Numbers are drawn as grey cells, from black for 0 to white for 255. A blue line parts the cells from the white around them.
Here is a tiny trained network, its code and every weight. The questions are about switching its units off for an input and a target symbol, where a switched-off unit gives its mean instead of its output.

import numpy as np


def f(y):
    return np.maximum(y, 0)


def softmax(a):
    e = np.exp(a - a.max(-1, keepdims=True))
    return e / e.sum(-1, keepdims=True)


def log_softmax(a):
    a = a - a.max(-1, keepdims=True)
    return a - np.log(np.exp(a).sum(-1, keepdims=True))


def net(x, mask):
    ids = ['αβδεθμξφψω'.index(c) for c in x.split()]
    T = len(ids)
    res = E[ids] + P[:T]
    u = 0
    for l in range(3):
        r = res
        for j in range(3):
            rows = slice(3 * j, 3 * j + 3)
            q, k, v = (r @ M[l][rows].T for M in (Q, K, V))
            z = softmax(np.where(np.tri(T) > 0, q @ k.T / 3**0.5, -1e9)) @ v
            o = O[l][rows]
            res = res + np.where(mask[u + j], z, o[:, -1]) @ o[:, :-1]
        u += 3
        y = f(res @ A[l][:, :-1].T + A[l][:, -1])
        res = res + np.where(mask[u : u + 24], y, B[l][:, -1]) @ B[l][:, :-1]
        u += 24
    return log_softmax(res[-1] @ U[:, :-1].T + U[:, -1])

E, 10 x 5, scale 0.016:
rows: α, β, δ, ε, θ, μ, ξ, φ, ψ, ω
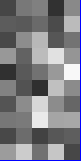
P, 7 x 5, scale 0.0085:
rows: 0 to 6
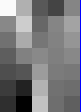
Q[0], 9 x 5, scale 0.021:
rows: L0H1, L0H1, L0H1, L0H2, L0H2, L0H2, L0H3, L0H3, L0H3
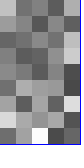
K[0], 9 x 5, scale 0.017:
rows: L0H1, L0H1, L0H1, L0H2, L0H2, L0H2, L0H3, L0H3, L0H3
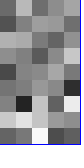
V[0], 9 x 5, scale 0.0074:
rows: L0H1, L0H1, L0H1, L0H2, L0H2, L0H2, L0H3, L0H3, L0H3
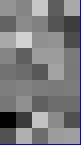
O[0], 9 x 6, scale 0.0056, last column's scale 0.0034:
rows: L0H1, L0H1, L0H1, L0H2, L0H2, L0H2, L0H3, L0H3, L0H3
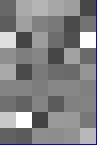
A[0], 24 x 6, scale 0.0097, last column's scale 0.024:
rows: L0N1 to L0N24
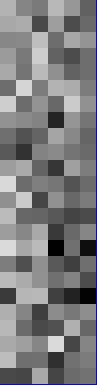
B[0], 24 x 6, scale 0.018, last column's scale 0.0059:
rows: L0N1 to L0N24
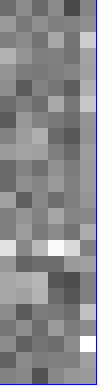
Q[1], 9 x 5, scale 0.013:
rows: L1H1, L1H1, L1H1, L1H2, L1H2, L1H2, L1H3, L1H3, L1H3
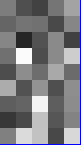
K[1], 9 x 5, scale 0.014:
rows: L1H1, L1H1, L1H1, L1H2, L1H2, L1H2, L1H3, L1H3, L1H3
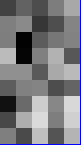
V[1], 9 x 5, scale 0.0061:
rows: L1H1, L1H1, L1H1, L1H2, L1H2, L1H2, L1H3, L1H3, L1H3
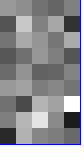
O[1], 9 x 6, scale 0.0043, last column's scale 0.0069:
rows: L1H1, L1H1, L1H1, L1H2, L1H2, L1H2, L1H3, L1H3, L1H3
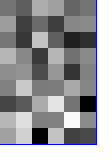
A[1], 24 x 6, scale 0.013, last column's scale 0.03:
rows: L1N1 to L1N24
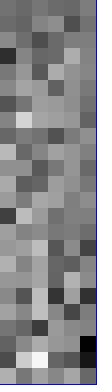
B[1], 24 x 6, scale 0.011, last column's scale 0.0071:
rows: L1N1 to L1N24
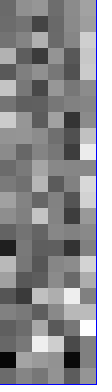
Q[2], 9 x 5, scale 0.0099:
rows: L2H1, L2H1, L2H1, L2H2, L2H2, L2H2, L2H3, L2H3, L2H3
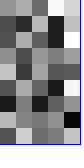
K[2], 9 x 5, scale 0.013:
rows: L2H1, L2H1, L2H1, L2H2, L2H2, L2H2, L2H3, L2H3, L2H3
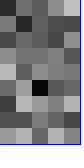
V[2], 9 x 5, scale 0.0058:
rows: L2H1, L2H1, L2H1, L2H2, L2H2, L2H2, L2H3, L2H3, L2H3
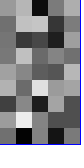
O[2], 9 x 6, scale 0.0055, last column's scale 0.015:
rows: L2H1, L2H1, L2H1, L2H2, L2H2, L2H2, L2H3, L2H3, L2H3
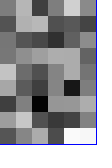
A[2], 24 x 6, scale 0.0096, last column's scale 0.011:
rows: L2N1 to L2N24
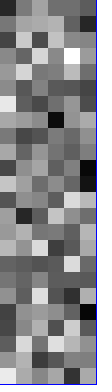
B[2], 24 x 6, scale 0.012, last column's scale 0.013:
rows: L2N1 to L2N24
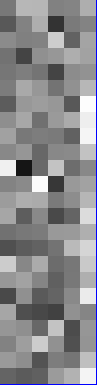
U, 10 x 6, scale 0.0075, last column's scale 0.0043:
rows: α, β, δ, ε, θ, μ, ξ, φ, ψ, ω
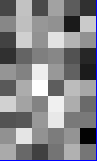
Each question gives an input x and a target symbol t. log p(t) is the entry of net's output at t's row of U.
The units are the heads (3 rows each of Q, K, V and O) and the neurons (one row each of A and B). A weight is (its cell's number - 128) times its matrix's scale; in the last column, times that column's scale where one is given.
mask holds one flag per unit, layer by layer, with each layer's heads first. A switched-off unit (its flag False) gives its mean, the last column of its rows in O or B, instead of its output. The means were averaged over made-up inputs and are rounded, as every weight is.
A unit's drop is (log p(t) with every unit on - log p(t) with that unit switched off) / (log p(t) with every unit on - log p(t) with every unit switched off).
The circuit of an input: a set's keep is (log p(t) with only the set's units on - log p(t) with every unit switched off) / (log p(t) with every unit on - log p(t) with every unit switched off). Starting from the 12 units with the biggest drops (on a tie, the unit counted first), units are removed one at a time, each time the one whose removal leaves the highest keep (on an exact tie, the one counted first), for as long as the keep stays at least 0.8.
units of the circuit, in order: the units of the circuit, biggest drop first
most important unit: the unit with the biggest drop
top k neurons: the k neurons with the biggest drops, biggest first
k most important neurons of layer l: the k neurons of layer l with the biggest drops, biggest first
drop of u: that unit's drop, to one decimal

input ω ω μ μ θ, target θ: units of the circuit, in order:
(L2N24; L2N16; L2N17; L2N19)
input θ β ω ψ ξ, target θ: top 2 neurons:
(L2N22; L2N8)
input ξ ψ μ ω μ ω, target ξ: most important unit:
L2H1
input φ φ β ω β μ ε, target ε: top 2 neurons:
(L1N10; L0N7)
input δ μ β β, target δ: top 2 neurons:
(L2N14; L1N10)
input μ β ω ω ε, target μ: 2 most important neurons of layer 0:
(L0N20; L0N7)
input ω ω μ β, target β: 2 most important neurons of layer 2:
(L2N24; L2N16)
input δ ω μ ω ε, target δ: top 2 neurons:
(L2N14; L0N15)
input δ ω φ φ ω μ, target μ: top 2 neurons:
(L1N21; L2N24)
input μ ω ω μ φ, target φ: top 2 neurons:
(L2N4; L2N12)
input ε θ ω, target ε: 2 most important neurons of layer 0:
(L0N22; L0N7)
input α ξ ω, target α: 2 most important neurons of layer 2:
(L2N14; L2N17)
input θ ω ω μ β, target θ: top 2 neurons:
(L1N21; L2N17)
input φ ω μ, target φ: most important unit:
L0H3
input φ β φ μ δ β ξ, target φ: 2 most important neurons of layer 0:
(L0N3; L0N7)
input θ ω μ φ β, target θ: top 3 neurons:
(L1N21; L2N17; L2N19)
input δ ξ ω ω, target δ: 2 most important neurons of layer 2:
(L2N14; L2N9)
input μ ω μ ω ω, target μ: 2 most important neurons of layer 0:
(L0N20; L0N17)
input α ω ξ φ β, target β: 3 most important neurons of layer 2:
(L2N24; L2N16; L2N19)
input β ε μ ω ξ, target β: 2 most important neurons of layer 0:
(L0N6; L0N8)
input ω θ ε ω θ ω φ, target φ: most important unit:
L0H3
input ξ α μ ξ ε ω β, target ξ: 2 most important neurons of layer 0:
(L0N4; L0N15)
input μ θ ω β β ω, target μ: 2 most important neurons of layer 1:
(L1N4; L1N21)
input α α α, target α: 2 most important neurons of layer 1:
(L1N14; L1N9)
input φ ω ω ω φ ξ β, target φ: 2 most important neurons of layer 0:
(L0N7; L0N22)
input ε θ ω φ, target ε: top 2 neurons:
(L0N7; L1N10)
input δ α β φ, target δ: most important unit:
L2H1
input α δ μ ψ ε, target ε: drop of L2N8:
0.3
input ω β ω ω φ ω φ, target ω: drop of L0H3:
-0.3
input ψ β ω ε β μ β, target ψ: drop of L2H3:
0.3
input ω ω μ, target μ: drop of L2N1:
-0.1
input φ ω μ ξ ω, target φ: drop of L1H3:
0.2
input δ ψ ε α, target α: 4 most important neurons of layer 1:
(L1N4; L1N14; L1N9; L1N12)
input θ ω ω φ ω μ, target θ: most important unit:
L1H3
